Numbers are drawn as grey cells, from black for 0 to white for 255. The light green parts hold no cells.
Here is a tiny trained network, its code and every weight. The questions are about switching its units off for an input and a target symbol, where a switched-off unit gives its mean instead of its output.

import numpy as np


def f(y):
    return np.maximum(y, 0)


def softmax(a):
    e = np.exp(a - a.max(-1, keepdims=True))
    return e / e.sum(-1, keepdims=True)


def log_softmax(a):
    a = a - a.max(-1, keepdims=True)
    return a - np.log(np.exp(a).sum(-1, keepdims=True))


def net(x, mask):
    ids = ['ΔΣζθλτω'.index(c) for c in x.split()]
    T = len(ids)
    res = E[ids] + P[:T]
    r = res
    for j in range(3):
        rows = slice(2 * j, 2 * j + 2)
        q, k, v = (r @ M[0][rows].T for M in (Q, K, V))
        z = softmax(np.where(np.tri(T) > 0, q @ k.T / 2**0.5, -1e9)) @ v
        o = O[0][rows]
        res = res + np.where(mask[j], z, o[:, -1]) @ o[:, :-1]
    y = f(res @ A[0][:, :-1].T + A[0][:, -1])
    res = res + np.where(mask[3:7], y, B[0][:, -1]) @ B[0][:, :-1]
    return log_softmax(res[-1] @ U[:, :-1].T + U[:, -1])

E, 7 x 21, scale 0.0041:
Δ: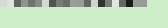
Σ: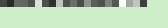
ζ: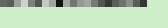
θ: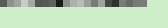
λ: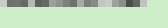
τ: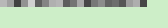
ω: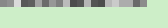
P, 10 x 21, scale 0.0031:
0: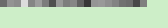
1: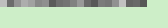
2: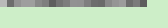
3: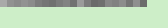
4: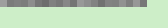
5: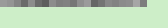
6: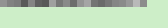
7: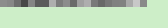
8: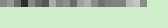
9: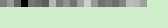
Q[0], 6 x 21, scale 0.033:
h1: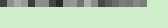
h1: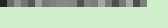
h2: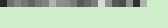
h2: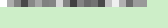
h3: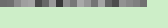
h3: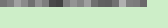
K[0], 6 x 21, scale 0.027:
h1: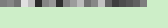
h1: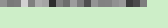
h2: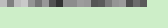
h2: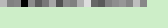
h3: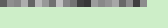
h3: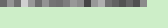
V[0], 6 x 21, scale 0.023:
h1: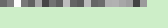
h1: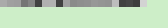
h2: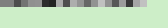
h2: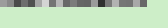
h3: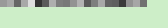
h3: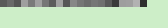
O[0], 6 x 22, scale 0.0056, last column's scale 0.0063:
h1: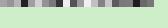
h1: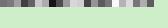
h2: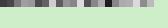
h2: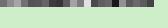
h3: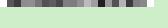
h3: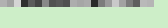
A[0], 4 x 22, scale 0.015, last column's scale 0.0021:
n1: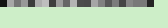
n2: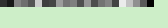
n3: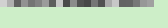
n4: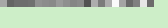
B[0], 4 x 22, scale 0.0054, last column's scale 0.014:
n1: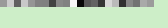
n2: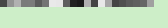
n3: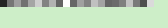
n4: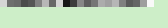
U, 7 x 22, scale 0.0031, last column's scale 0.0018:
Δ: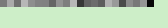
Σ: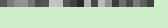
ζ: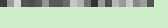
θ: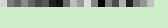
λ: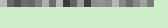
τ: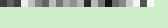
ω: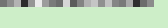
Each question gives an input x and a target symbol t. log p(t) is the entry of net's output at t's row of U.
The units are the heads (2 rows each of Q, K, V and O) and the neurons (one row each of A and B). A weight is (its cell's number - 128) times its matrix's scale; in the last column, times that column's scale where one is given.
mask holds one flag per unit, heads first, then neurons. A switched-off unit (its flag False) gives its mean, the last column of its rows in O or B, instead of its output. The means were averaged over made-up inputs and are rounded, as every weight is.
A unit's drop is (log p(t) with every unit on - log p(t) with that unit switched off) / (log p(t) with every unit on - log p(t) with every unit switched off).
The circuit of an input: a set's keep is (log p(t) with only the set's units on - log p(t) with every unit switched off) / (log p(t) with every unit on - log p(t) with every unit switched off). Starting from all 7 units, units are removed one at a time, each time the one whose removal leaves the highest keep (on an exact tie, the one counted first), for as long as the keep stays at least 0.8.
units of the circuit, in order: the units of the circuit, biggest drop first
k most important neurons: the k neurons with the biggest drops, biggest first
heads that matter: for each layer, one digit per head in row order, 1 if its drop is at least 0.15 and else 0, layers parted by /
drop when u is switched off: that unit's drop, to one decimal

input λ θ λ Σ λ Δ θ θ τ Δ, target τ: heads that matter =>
100
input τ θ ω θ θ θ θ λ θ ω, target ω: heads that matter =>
010
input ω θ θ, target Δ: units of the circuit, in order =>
[h3 n1]
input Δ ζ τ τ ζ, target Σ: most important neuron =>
[n2]
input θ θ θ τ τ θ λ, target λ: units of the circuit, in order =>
[n4 h1]
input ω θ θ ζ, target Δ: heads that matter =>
001
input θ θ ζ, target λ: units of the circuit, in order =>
[h2 n4]
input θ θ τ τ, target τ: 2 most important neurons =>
[n3 n4]
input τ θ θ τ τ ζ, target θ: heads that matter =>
001
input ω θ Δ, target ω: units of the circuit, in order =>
[h2 n3]
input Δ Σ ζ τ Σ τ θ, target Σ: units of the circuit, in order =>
[h2 n2]
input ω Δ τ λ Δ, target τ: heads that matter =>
101
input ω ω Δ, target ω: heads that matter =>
100
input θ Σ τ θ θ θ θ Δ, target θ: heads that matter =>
010
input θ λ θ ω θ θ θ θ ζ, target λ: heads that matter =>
010
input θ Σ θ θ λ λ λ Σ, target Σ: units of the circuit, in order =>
[n2]
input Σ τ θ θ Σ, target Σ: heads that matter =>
010
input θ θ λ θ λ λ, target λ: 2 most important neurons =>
[n4 n3]
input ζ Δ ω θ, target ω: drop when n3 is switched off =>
0.5
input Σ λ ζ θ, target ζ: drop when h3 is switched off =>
0.7
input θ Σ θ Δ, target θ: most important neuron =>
[n3]
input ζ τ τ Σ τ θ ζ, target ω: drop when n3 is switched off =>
0.5
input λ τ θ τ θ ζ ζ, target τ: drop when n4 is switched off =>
0.1
